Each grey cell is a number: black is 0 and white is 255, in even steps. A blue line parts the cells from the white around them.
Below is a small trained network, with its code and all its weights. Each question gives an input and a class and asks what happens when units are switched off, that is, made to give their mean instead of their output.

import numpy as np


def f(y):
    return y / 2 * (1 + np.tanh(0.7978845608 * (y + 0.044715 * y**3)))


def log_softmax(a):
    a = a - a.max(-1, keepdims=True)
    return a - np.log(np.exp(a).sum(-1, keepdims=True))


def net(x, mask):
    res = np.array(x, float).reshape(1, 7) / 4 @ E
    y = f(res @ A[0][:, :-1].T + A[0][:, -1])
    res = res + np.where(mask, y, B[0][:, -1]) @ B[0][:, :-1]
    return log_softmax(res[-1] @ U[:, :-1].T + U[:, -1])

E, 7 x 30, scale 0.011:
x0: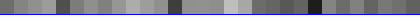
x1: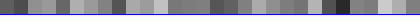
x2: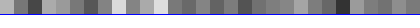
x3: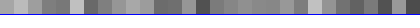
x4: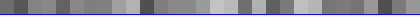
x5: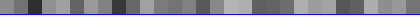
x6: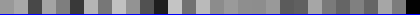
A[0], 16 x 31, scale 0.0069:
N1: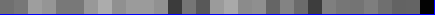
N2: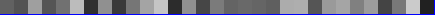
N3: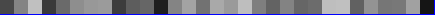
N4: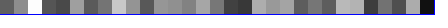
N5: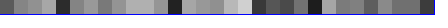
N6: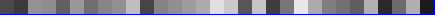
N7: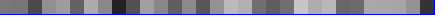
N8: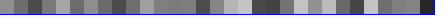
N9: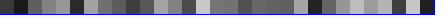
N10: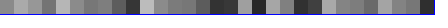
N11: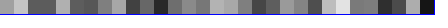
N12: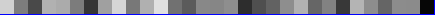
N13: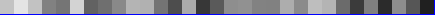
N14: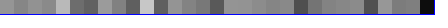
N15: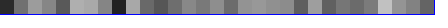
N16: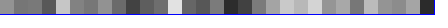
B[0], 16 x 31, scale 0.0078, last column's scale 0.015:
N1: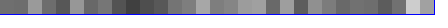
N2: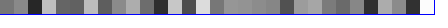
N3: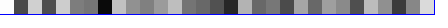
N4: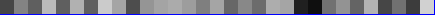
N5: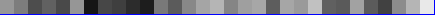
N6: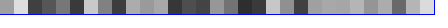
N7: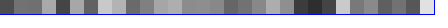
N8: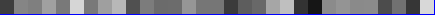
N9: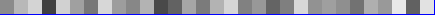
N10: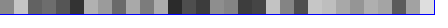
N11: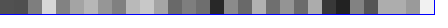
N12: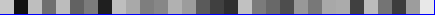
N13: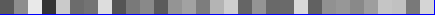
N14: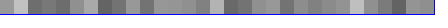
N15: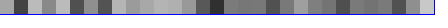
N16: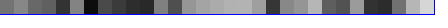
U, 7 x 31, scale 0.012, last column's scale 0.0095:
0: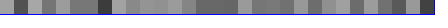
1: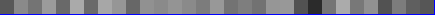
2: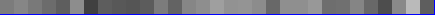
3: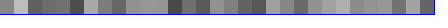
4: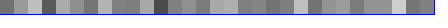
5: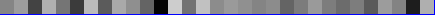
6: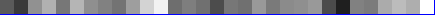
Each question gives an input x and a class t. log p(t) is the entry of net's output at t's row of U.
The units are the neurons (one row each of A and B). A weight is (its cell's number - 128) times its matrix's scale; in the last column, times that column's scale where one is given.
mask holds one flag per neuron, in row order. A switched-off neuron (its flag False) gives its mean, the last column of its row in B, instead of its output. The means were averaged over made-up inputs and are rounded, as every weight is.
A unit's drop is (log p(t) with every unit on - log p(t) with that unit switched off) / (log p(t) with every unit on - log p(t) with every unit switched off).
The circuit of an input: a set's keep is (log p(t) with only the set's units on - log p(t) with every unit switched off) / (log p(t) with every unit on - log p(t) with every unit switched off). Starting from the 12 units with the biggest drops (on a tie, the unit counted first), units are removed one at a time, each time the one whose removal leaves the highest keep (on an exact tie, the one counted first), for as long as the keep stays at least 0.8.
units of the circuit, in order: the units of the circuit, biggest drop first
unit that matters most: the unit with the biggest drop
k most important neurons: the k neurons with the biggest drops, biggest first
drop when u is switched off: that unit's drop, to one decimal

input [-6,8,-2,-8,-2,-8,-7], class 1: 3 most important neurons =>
(N4; N11; N13)
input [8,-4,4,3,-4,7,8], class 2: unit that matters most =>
N5
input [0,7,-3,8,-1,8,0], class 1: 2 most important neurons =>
(N7; N8)
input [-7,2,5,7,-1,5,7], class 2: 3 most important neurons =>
(N16; N2; N9)
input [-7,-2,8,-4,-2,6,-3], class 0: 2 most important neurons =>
(N12; N5)
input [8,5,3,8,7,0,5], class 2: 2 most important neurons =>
(N5; N9)
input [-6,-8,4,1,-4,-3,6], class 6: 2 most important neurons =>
(N11; N2)
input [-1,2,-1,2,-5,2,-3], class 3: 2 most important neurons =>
(N10; N11)
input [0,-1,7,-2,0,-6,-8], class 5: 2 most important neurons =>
(N2; N3)
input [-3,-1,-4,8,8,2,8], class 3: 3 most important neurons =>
(N6; N2; N9)
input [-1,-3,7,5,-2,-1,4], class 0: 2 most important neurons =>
(N12; N2)
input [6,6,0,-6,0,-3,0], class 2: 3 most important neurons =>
(N5; N11; N13)
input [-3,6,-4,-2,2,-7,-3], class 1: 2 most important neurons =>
(N4; N11)
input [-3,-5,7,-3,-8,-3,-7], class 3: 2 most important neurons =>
(N10; N3)
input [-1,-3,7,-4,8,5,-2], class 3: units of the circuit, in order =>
(N6)
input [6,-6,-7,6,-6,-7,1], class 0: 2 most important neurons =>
(N3; N7)
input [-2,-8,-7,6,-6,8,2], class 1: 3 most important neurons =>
(N8; N7; N12)
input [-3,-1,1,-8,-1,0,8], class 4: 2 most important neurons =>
(N9; N2)
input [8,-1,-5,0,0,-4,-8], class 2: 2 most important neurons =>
(N5; N1)
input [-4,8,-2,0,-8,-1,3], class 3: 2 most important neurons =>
(N10; N11)
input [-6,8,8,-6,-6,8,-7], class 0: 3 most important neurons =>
(N12; N11; N4)
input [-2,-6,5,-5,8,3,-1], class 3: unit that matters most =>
N6
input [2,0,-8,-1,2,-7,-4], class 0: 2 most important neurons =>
(N3; N15)
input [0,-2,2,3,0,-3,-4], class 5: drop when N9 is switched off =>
0.3
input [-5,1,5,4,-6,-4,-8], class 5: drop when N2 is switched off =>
1.0
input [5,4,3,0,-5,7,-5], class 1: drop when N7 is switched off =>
0.2
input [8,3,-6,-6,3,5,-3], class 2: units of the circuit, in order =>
(N5)
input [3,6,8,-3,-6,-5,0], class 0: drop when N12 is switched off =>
0.7
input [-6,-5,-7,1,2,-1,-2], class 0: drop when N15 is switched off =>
0.0
